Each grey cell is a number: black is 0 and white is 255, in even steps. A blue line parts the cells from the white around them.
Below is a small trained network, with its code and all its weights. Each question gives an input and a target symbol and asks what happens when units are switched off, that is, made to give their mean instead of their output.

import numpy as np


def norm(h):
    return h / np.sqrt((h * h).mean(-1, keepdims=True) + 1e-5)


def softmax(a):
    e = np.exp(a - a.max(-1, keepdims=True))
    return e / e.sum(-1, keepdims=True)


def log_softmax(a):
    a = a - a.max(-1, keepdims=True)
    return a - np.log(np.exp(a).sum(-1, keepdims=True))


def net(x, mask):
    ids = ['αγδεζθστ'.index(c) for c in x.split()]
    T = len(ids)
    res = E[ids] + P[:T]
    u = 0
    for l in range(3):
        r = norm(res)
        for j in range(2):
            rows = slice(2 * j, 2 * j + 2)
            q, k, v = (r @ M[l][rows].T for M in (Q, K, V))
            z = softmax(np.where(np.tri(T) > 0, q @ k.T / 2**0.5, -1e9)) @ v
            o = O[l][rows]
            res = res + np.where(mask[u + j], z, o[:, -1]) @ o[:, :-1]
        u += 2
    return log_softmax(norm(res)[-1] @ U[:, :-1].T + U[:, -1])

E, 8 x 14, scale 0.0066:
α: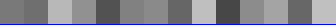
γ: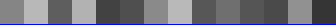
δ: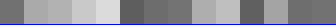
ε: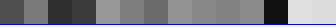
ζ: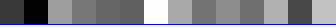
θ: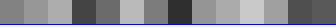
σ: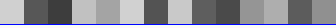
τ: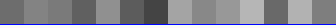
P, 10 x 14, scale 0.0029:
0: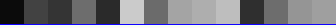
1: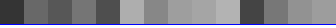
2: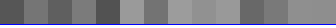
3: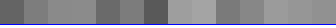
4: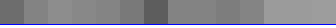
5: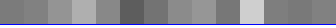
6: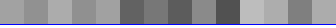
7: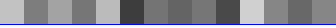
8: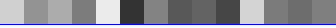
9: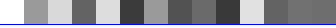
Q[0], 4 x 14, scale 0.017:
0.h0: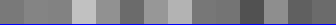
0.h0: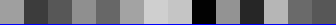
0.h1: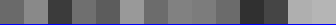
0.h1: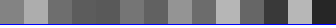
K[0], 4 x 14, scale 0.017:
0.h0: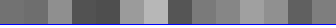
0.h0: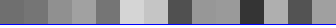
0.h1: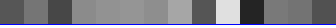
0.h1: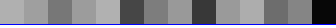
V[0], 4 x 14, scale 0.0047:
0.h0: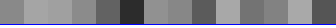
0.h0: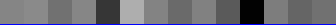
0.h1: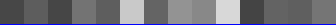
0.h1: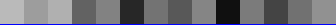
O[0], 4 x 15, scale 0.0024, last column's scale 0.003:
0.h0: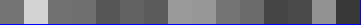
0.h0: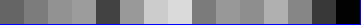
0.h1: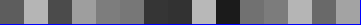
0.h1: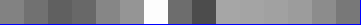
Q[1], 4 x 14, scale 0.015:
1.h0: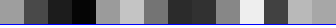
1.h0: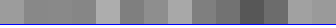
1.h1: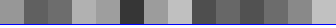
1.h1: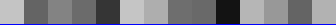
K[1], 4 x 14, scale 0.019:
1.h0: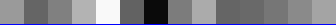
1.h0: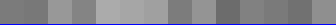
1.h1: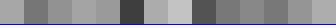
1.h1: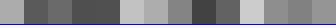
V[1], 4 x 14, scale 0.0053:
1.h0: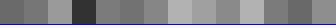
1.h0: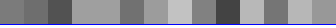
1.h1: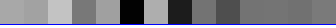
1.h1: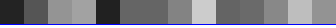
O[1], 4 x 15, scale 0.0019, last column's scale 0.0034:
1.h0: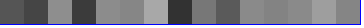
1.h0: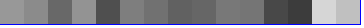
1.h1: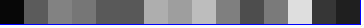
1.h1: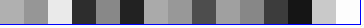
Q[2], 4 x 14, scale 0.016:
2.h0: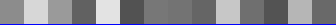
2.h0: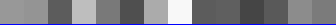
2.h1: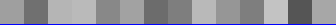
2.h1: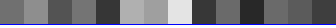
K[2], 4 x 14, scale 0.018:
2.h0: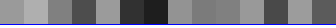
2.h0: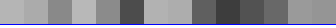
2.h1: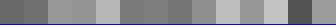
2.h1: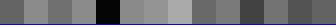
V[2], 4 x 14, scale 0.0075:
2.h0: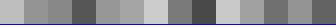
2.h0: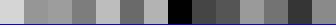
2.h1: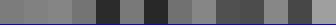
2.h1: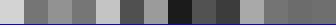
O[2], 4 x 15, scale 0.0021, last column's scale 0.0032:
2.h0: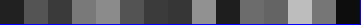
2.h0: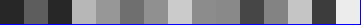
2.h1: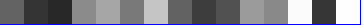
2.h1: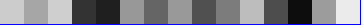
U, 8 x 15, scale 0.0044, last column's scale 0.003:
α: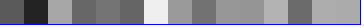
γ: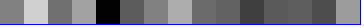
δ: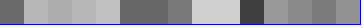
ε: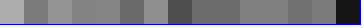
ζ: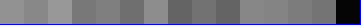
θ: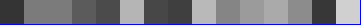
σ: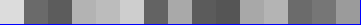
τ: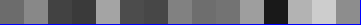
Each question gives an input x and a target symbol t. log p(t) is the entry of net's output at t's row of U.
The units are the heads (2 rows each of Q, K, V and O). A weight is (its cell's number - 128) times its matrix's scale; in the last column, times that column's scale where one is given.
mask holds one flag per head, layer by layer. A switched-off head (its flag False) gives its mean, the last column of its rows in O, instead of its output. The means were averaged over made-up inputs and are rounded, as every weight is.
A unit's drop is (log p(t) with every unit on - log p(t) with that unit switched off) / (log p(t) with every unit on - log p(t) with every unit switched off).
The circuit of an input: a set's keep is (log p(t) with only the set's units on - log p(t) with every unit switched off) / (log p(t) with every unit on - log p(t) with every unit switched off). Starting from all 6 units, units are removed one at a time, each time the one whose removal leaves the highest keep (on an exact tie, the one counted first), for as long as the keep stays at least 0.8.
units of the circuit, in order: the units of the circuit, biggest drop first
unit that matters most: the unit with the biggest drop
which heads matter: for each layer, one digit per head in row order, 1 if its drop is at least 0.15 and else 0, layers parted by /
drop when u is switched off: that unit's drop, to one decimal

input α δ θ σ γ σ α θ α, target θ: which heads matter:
01 / 11 / 00
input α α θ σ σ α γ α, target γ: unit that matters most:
0.h0
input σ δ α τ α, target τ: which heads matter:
11 / 01 / 10
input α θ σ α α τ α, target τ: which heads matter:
10 / 00 / 10
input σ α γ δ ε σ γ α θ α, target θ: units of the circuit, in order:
(0.h1; 1.h1)
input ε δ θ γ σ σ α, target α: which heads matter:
01 / 00 / 00
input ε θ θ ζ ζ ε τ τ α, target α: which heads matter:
01 / 01 / 10
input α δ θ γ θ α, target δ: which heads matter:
00 / 01 / 01
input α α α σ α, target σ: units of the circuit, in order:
(1.h1; 2.h0)
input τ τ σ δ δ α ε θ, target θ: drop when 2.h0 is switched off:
0.6
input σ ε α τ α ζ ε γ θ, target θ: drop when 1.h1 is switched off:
1.6
